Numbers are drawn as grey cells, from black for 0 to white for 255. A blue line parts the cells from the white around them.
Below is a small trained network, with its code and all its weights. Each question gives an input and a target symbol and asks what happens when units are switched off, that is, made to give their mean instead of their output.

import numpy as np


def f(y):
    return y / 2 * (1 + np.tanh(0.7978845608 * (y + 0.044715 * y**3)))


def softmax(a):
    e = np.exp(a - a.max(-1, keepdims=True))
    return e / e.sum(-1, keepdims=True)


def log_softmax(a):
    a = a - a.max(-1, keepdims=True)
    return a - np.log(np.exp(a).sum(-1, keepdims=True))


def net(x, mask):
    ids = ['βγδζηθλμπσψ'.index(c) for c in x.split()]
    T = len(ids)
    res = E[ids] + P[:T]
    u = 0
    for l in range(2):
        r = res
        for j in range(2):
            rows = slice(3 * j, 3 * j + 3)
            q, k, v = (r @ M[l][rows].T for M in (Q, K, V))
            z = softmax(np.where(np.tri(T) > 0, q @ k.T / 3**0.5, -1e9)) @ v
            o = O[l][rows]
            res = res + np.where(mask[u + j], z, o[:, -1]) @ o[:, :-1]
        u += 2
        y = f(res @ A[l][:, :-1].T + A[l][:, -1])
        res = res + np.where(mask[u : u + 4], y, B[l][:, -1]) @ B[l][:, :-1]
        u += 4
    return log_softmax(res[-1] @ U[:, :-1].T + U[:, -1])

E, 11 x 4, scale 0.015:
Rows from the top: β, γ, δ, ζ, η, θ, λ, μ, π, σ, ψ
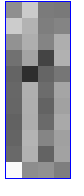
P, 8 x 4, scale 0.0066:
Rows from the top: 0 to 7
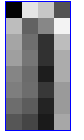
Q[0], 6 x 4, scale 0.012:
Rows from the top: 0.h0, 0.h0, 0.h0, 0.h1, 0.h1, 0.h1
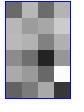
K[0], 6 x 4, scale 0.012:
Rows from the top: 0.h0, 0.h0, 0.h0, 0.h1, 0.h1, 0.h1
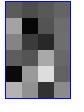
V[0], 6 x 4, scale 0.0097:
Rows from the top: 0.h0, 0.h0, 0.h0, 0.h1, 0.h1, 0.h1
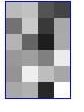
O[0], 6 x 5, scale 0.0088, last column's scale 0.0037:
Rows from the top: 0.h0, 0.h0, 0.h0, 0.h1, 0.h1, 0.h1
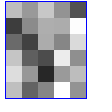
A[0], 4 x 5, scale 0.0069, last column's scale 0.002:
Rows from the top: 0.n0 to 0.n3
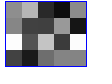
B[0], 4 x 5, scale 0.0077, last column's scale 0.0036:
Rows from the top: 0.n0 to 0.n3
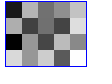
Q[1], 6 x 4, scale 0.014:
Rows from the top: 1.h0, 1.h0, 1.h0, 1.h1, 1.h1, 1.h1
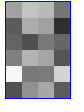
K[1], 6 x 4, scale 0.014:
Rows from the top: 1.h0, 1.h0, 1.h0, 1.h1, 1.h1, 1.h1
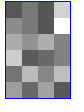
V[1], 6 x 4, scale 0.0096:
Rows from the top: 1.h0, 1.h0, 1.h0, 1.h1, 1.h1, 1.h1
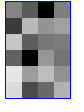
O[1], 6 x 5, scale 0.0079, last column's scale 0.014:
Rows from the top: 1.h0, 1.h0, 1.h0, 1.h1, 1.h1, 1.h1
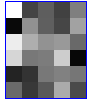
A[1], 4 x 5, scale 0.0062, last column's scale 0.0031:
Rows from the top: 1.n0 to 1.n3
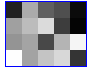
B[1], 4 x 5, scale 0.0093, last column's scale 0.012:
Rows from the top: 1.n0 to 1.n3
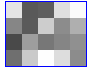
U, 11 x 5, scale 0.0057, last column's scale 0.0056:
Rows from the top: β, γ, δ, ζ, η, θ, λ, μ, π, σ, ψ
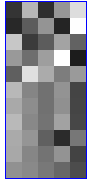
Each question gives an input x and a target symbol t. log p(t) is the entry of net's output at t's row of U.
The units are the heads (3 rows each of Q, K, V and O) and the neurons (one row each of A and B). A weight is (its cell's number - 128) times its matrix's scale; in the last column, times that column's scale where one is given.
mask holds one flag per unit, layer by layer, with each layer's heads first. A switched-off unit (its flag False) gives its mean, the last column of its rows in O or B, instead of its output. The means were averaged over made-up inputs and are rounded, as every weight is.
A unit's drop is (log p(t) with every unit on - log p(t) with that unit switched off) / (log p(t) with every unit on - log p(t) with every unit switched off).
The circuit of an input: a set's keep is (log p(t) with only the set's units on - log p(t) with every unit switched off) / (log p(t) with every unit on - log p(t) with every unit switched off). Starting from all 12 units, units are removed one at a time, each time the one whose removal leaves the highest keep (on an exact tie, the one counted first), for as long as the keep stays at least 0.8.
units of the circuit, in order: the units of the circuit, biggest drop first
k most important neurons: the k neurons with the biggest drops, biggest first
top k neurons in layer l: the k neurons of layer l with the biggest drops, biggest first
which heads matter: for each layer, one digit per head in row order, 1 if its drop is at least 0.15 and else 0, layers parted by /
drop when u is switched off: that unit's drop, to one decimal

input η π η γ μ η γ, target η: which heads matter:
01 / 11
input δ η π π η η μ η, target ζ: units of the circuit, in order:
(0.h1, 1.h1)
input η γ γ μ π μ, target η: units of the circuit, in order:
(1.h1, 0.h1)
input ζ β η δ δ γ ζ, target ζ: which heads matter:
01 / 10
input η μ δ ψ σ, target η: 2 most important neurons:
(0.n2, 0.n0)
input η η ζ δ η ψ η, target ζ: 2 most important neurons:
(0.n3, 1.n3)
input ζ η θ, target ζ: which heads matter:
01 / 10
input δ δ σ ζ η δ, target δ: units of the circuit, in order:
(0.h1, 1.h0)
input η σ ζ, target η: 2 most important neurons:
(0.n0, 1.n1)
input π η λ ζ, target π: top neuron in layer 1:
(1.n0)
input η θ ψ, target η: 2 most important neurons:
(0.n2, 0.n0)
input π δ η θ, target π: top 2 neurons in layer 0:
(0.n1, 0.n3)
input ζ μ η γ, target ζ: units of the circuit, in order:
(1.h0, 0.h1, 1.n3)
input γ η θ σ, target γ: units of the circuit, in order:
(0.h0, 1.h1, 0.h1, 0.n1)
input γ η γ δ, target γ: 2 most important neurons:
(1.n0, 0.n1)
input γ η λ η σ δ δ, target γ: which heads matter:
10 / 01
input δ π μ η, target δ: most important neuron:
(0.n0)
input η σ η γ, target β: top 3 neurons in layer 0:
(0.n3, 0.n0, 0.n1)
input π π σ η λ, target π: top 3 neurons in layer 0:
(0.n1, 0.n3, 0.n0)
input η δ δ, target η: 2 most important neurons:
(0.n0, 1.n1)
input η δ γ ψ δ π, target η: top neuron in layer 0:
(0.n2)
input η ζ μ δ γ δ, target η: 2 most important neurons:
(0.n3, 0.n0)
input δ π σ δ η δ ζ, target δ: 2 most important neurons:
(0.n1, 0.n0)
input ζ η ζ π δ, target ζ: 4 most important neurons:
(1.n3, 0.n3, 0.n0, 0.n2)
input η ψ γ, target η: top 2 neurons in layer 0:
(0.n2, 0.n0)
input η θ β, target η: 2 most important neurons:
(0.n0, 1.n1)
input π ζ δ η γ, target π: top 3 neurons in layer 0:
(0.n1, 0.n3, 0.n0)
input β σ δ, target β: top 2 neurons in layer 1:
(1.n0, 1.n1)
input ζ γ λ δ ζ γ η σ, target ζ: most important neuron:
(0.n3)
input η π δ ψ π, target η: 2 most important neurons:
(0.n2, 0.n0)
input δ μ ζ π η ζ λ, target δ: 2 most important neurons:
(0.n0, 0.n1)
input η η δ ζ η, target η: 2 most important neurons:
(1.n0, 1.n3)
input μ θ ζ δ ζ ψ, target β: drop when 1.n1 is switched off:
0.1
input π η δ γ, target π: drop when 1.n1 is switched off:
0.0
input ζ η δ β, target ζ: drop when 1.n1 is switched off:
-0.1
